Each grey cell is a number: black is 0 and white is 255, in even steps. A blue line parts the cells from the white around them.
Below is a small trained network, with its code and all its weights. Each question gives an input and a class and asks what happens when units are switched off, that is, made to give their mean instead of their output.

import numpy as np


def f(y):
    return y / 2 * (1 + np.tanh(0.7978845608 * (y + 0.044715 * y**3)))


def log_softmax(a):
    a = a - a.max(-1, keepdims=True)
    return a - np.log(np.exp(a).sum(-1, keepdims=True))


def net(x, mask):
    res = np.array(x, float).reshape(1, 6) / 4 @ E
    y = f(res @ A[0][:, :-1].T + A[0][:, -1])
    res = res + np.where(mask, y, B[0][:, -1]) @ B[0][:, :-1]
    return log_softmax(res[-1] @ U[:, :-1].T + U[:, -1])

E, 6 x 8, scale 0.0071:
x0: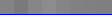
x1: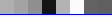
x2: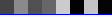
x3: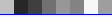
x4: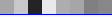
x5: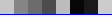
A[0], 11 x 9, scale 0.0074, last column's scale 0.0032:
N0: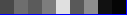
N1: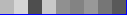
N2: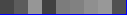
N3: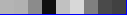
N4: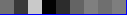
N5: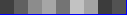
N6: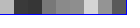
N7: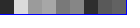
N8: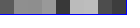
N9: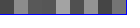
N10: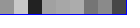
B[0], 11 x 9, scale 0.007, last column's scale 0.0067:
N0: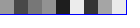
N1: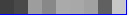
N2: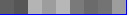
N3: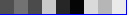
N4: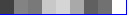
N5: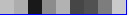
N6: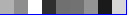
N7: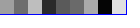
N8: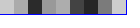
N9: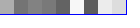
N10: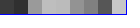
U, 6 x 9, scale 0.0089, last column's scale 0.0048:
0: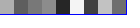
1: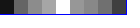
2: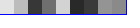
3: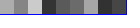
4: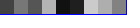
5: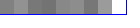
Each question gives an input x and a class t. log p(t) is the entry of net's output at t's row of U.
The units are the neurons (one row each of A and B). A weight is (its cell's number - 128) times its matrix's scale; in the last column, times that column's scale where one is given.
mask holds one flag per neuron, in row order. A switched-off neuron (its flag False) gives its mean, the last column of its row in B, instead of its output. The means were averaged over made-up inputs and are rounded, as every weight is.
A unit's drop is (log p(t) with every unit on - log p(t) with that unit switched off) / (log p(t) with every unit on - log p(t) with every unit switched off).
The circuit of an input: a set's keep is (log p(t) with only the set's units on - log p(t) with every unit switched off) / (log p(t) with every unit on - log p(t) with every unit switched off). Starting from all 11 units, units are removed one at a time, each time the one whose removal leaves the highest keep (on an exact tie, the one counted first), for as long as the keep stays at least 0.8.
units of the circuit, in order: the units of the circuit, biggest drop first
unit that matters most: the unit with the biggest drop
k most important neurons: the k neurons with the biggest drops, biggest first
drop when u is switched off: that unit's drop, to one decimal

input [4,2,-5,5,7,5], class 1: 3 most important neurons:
(N10, N1, N0)
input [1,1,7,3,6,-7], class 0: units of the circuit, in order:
(N0)
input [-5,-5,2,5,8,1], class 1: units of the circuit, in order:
(N1, N10)
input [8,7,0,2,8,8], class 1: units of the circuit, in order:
(N10, N1)
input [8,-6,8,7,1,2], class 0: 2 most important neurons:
(N0, N9)
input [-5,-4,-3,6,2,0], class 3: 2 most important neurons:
(N6, N3)
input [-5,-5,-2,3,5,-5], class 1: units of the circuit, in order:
(N3, N0)
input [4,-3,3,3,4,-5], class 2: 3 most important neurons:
(N5, N8, N3)
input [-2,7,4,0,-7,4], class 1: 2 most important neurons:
(N4, N2)
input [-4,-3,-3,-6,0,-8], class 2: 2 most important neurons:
(N8, N5)
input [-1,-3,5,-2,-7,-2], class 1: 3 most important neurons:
(N4, N2, N3)
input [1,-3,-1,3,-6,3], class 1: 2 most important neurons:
(N4, N3)
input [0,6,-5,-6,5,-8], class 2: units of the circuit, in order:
(N8, N5)
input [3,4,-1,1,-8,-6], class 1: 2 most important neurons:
(N4, N2)
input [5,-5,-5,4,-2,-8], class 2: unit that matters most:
N8
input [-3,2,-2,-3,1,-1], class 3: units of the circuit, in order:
(N9, N4)
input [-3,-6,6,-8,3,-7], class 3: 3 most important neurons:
(N7, N4, N3)
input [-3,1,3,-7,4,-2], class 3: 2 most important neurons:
(N7, N4)
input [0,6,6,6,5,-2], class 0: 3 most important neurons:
(N0, N9, N7)
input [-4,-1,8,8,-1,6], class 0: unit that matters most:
N0
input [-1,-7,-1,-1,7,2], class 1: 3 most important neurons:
(N3, N1, N10)
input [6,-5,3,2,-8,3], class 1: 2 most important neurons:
(N4, N3)
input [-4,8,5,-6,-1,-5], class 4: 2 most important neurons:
(N3, N6)
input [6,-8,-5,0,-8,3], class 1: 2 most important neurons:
(N4, N3)
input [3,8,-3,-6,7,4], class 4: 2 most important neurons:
(N3, N4)
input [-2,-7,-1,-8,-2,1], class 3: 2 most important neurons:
(N7, N3)
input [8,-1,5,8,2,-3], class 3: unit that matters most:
N6
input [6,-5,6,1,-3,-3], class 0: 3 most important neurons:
(N0, N9, N3)
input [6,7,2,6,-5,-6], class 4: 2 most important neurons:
(N3, N7)
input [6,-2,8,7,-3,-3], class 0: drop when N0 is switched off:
0.5
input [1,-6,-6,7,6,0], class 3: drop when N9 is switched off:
0.1
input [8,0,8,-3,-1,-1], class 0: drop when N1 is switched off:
0.0
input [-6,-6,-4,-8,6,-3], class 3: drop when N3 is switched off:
0.1
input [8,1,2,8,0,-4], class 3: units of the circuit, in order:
(N6)
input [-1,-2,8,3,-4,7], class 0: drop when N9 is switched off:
0.2
